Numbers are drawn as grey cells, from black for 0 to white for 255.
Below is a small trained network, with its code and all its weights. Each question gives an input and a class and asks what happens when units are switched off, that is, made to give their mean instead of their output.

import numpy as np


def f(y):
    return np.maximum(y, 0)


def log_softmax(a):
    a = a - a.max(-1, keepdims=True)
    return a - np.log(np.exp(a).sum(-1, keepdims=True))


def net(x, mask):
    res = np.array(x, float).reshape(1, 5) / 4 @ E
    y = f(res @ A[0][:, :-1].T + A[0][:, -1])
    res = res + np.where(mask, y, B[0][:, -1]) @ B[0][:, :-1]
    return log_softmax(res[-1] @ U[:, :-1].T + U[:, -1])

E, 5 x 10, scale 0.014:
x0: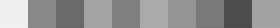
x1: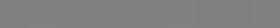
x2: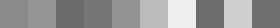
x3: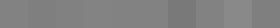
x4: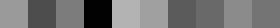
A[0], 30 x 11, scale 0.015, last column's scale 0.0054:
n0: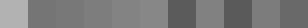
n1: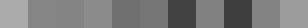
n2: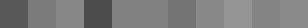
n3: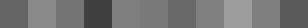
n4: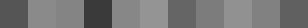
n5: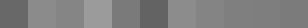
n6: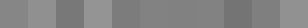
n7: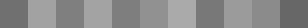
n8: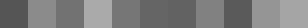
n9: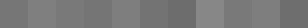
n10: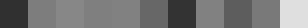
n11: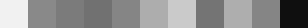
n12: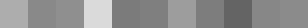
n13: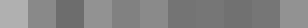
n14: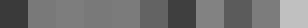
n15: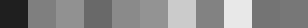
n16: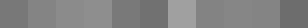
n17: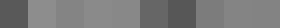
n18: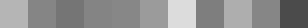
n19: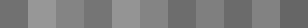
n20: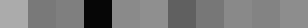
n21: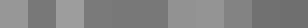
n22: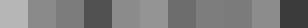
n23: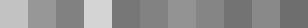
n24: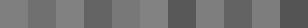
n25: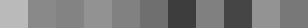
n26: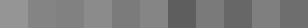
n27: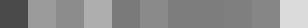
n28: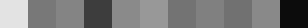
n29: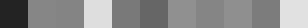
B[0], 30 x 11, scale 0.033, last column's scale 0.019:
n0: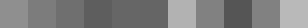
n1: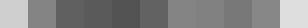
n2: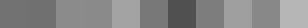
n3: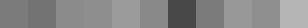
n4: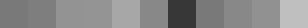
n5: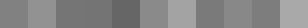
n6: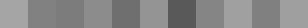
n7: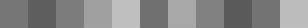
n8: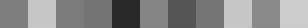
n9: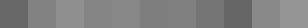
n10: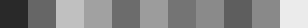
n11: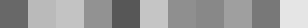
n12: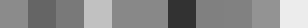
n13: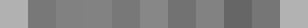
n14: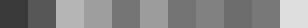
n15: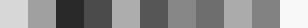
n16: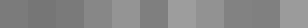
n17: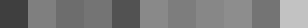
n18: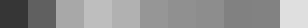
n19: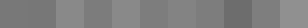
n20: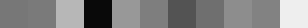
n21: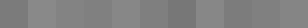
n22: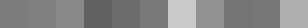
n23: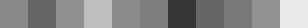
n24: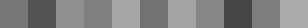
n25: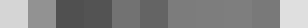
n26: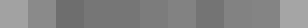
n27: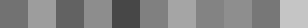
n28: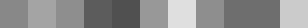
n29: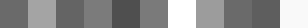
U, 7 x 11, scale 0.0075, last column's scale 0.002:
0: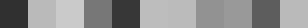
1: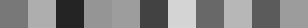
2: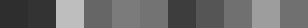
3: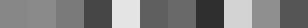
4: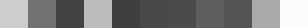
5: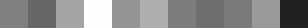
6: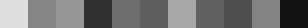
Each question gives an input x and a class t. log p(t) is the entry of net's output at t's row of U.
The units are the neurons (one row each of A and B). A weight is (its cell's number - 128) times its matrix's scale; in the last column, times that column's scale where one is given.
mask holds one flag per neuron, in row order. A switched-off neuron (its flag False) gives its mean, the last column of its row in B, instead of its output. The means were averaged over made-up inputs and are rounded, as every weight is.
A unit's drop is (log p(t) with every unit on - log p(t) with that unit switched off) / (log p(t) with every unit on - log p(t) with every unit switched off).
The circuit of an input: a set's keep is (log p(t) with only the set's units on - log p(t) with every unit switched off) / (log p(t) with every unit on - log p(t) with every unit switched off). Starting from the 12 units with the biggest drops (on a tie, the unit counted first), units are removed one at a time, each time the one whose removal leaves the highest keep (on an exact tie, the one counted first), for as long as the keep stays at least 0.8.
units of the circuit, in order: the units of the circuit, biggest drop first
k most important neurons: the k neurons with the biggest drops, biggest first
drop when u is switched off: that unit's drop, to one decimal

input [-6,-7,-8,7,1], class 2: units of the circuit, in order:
(n11)
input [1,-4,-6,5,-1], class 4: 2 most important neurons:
(n11 n25)
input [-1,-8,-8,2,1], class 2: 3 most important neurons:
(n29 n11 n10)
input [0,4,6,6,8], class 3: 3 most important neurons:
(n15 n20 n29)
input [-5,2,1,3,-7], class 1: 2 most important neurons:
(n15 n11)
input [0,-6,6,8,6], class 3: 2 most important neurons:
(n15 n29)
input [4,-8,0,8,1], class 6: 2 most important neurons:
(n10 n14)
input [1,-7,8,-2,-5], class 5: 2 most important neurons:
(n18 n11)
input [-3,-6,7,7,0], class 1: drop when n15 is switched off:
0.3
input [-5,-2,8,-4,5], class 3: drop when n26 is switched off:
0.0
